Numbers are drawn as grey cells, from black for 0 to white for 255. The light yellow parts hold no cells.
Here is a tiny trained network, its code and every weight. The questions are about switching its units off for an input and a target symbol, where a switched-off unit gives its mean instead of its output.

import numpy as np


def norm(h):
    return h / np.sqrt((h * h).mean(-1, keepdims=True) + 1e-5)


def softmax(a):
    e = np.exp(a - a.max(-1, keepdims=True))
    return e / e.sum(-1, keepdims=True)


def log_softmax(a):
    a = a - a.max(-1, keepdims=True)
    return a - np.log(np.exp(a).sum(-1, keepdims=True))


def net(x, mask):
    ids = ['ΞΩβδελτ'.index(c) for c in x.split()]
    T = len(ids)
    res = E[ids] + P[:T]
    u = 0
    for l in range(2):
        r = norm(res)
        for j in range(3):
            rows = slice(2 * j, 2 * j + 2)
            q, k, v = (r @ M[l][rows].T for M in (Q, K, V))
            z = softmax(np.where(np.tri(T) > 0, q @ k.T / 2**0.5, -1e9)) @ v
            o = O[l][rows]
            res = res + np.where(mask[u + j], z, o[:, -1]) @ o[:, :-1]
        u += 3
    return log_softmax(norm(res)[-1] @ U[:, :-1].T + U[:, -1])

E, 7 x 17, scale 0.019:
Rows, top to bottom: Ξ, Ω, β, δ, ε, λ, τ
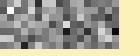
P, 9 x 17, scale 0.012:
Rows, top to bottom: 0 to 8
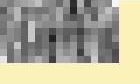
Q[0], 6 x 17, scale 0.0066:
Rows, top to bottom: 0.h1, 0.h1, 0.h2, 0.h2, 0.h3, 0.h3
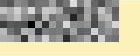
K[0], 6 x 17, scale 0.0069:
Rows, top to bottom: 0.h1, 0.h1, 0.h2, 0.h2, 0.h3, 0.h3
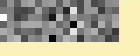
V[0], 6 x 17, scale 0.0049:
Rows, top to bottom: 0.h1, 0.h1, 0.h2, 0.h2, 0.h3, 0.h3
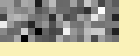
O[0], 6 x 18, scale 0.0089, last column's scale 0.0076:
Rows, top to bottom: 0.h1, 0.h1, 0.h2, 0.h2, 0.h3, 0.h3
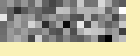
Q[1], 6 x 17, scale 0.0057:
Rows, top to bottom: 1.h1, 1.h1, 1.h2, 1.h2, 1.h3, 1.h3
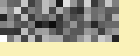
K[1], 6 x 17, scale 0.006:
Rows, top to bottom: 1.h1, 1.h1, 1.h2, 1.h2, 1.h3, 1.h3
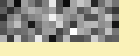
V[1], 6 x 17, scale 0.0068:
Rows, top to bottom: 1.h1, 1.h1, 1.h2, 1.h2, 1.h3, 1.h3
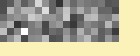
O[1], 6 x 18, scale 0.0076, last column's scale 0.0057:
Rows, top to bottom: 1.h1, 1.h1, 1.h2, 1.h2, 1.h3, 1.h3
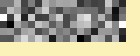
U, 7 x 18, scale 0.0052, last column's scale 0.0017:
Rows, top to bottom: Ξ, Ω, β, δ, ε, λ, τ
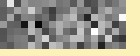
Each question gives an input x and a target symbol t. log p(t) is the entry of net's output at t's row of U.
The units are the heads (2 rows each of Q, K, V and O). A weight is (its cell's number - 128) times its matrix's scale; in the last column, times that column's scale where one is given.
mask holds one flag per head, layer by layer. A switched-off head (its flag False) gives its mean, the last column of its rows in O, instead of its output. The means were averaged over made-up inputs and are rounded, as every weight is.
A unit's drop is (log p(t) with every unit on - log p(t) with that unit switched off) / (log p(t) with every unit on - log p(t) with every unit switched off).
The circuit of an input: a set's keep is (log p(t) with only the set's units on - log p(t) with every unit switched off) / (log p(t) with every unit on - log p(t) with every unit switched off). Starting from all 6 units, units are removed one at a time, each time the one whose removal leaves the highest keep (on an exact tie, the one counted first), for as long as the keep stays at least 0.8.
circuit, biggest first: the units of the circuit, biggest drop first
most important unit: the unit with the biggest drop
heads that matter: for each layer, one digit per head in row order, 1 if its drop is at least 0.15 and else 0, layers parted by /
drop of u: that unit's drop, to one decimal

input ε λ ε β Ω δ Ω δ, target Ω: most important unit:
1.h3
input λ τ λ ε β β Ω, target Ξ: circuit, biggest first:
(1.h2 0.h1)
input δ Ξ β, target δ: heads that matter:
000 / 010
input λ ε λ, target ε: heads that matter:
010 / 100
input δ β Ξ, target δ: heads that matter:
000 / 010
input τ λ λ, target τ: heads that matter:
101 / 000
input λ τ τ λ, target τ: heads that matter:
001 / 000
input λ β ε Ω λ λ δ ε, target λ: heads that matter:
001 / 110
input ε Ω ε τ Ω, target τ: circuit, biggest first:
(0.h3 0.h1)
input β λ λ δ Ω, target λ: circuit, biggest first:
(1.h1 0.h3)
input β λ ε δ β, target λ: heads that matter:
001 / 100
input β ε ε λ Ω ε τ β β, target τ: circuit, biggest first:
(0.h1 1.h1)
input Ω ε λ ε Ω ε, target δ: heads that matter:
010 / 001
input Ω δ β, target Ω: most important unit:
1.h3
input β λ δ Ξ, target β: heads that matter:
001 / 111
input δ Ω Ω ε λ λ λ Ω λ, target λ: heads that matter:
000 / 110
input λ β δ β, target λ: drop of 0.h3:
0.2
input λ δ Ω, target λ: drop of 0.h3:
0.2
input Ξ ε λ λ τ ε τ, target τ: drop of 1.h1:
0.1
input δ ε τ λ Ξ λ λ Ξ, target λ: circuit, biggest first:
(1.h1)
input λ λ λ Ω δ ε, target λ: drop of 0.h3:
0.2
